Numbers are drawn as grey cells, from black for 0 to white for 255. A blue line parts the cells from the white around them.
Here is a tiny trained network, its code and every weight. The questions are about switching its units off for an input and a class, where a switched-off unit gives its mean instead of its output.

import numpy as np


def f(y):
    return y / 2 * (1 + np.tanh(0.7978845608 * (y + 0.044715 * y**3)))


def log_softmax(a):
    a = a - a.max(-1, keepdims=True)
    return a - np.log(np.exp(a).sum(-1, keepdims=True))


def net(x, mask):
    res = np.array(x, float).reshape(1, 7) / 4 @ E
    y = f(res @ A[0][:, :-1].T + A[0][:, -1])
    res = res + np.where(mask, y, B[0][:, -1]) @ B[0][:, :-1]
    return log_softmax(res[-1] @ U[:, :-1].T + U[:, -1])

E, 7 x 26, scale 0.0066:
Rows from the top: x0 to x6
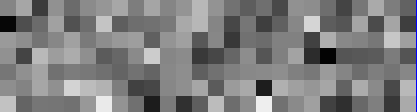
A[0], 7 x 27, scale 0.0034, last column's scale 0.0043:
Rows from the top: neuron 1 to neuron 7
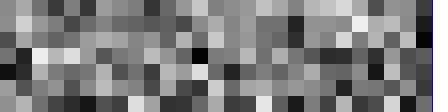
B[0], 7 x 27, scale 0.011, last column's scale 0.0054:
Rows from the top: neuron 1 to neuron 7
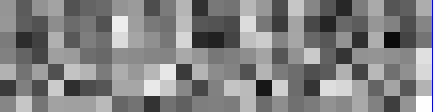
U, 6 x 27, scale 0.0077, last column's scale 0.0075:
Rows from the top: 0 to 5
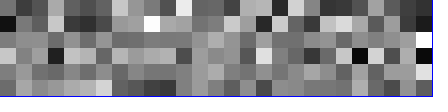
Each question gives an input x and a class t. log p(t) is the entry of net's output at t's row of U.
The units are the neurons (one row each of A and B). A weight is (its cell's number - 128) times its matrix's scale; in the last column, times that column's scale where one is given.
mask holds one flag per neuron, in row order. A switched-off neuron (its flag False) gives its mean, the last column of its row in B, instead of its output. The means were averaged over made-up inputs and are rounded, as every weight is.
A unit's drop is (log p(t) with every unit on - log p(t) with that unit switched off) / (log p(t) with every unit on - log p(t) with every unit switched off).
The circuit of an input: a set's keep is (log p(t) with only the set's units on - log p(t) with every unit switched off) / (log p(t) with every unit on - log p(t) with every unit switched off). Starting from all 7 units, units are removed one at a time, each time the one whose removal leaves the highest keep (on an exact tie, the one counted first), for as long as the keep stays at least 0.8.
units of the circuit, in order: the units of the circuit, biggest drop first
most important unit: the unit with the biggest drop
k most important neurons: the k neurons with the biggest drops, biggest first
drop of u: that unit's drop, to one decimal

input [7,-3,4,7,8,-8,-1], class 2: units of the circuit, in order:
neuron 7
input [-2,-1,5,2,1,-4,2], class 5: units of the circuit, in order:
neuron 7; neuron 5
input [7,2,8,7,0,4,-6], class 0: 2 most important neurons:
neuron 6; neuron 4
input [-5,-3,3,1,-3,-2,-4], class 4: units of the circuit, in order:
neuron 6; neuron 5
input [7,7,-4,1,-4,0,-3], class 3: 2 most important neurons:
neuron 5; neuron 6
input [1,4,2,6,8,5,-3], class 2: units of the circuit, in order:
neuron 1; neuron 6; neuron 7
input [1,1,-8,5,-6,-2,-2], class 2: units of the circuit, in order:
neuron 1; neuron 6
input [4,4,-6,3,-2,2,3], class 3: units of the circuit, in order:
neuron 5; neuron 7; neuron 1
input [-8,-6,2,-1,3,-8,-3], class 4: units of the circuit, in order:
neuron 5; neuron 7
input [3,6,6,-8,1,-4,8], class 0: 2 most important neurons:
neuron 1; neuron 2
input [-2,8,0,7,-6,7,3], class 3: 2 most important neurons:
neuron 5; neuron 1
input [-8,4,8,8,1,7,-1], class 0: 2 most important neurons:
neuron 4; neuron 7
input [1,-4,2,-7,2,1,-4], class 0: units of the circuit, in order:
neuron 1; neuron 2
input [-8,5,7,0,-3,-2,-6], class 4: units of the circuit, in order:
neuron 6
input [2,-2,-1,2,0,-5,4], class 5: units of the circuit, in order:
neuron 7; neuron 5
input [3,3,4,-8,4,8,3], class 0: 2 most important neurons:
neuron 1; neuron 2
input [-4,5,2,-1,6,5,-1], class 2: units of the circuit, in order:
neuron 7; neuron 5
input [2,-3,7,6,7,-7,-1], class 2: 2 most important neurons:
neuron 7; neuron 1
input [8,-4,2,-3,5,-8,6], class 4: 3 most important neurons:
neuron 7; neuron 5; neuron 6
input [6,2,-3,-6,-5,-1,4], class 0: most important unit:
neuron 2
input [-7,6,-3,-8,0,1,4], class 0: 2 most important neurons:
neuron 1; neuron 2
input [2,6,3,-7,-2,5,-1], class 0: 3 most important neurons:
neuron 1; neuron 2; neuron 7
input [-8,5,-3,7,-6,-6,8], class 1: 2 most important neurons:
neuron 6; neuron 1
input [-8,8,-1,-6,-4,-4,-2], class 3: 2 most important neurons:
neuron 5; neuron 4
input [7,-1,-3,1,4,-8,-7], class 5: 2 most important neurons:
neuron 7; neuron 6
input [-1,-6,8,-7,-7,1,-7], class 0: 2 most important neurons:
neuron 1; neuron 6
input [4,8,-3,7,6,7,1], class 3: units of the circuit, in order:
neuron 5
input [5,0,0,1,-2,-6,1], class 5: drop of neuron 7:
0.5
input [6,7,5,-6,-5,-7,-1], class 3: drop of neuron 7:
-0.1
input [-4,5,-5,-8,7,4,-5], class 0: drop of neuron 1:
0.3
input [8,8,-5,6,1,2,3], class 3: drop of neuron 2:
0.0
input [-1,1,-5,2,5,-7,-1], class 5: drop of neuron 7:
0.6
